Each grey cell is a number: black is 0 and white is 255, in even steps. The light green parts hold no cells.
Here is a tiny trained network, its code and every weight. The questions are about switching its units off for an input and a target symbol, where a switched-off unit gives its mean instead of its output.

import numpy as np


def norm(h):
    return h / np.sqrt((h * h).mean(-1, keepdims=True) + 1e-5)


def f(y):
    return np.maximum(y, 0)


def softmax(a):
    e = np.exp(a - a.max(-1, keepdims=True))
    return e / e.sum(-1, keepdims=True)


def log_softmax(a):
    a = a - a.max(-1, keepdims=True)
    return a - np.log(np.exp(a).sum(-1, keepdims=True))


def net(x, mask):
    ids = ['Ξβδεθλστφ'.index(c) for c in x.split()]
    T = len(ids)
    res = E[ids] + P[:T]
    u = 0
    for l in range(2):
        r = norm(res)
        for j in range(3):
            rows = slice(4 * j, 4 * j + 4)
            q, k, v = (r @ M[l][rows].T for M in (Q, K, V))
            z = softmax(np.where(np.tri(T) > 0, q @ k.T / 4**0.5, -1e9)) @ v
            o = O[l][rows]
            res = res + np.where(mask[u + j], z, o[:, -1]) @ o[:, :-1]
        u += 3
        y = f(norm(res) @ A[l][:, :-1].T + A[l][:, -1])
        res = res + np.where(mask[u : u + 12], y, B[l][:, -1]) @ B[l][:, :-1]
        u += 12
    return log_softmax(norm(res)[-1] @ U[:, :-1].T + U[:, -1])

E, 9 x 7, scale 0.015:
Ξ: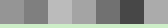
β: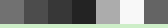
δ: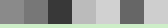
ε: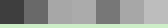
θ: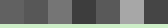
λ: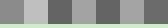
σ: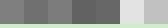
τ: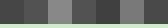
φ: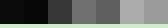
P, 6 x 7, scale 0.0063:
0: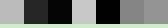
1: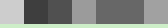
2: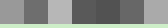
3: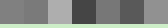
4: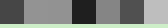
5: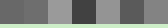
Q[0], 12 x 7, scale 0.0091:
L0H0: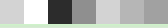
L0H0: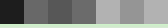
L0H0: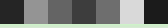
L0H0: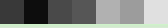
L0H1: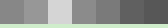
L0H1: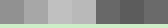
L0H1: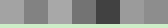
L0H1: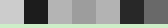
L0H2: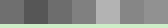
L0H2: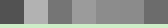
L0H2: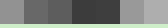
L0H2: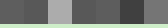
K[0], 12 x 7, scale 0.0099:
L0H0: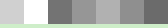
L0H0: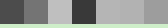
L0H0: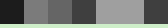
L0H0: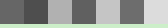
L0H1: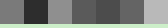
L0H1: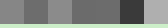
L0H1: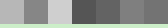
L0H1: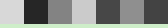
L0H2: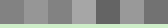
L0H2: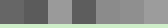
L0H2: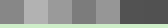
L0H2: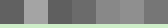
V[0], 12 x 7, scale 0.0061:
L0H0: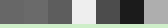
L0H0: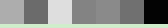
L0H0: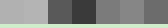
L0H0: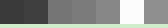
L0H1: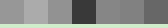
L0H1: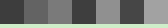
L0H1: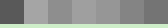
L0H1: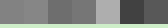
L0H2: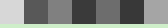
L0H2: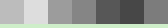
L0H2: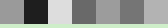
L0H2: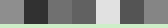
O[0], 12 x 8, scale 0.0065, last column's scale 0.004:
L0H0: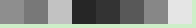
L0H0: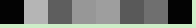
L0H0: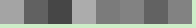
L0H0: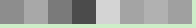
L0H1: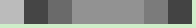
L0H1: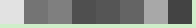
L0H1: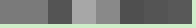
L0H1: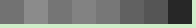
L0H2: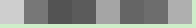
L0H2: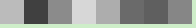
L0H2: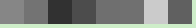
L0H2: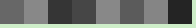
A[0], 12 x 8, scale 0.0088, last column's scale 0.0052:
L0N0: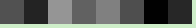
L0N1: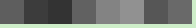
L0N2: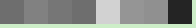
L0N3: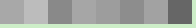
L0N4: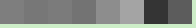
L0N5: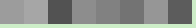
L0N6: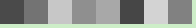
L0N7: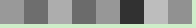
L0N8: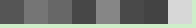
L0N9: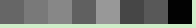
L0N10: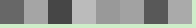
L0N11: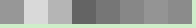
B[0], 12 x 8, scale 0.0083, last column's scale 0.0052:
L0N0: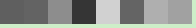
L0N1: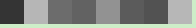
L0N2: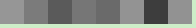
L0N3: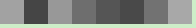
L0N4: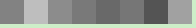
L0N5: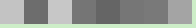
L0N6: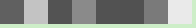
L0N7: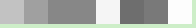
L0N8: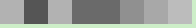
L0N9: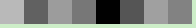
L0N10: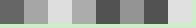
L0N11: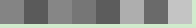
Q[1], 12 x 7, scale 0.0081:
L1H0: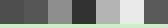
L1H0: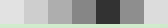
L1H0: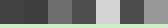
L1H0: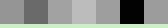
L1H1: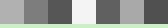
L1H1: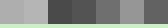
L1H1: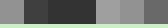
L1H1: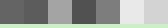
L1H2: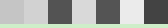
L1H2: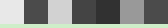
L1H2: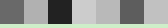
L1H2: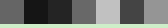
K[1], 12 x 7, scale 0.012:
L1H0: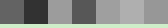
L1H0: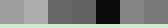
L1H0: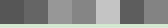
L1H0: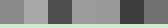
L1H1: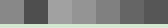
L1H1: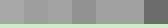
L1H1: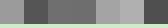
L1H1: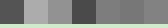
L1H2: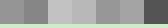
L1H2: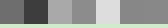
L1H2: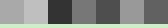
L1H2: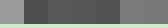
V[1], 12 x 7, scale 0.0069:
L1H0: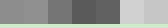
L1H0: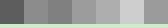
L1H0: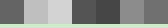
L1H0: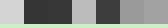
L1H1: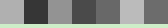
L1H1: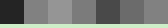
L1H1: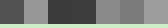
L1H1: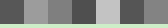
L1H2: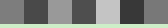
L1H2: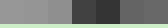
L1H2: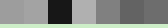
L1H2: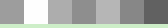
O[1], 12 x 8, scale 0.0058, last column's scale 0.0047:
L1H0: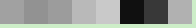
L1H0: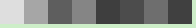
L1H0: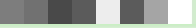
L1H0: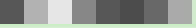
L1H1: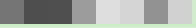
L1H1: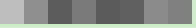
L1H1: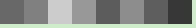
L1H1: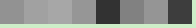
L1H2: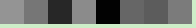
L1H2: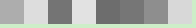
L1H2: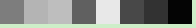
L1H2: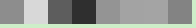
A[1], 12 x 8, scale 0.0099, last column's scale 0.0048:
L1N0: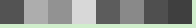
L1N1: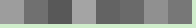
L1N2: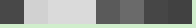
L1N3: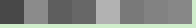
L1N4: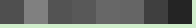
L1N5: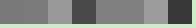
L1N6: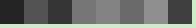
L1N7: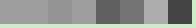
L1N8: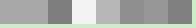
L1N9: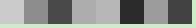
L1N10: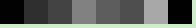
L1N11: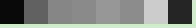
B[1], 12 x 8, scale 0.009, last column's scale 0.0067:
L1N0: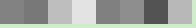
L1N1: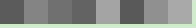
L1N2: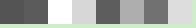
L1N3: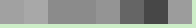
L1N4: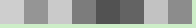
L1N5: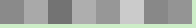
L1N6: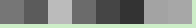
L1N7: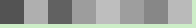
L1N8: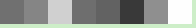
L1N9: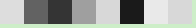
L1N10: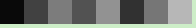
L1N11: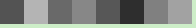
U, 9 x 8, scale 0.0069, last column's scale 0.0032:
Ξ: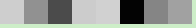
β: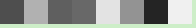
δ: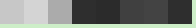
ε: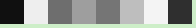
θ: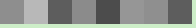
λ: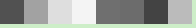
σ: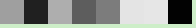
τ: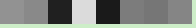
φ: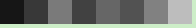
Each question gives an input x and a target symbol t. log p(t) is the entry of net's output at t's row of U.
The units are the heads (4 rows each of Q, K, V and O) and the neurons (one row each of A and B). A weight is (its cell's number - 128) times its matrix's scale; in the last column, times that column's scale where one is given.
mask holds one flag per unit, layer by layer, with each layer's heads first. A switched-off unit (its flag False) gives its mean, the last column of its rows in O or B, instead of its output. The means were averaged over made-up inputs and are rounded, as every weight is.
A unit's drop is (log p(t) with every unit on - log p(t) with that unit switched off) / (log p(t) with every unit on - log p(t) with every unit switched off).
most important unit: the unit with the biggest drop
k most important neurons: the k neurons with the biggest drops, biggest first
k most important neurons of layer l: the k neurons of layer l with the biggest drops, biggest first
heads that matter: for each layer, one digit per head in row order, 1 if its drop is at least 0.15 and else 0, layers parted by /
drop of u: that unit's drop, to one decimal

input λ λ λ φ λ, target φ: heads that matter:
001 / 111
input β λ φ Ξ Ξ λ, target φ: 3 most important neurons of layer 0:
L0N5, L0N7, L0N6
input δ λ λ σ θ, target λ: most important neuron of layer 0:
L0N4
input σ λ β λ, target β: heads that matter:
101 / 011
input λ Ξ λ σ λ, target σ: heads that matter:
001 / 111
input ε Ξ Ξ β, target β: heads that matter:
100 / 010
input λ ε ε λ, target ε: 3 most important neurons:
L0N7, L0N6, L1N9
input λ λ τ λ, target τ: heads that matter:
001 / 011
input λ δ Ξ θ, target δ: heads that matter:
100 / 010
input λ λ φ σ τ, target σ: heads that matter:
110 / 000
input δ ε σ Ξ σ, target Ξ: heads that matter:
001 / 100
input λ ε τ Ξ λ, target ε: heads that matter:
111 / 111
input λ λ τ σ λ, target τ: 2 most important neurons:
L0N0, L0N3
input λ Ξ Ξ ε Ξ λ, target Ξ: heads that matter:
011 / 010
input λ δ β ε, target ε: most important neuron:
L0N6
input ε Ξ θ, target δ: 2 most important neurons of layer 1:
L1N4, L1N9
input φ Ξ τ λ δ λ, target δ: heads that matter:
011 / 001
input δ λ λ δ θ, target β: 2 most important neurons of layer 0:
L0N6, L0N0
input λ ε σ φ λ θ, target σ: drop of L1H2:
0.3
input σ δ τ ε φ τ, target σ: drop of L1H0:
0.0
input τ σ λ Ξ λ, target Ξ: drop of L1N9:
0.1
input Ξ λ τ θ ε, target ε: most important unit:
L0N6
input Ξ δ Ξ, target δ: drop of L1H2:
0.4
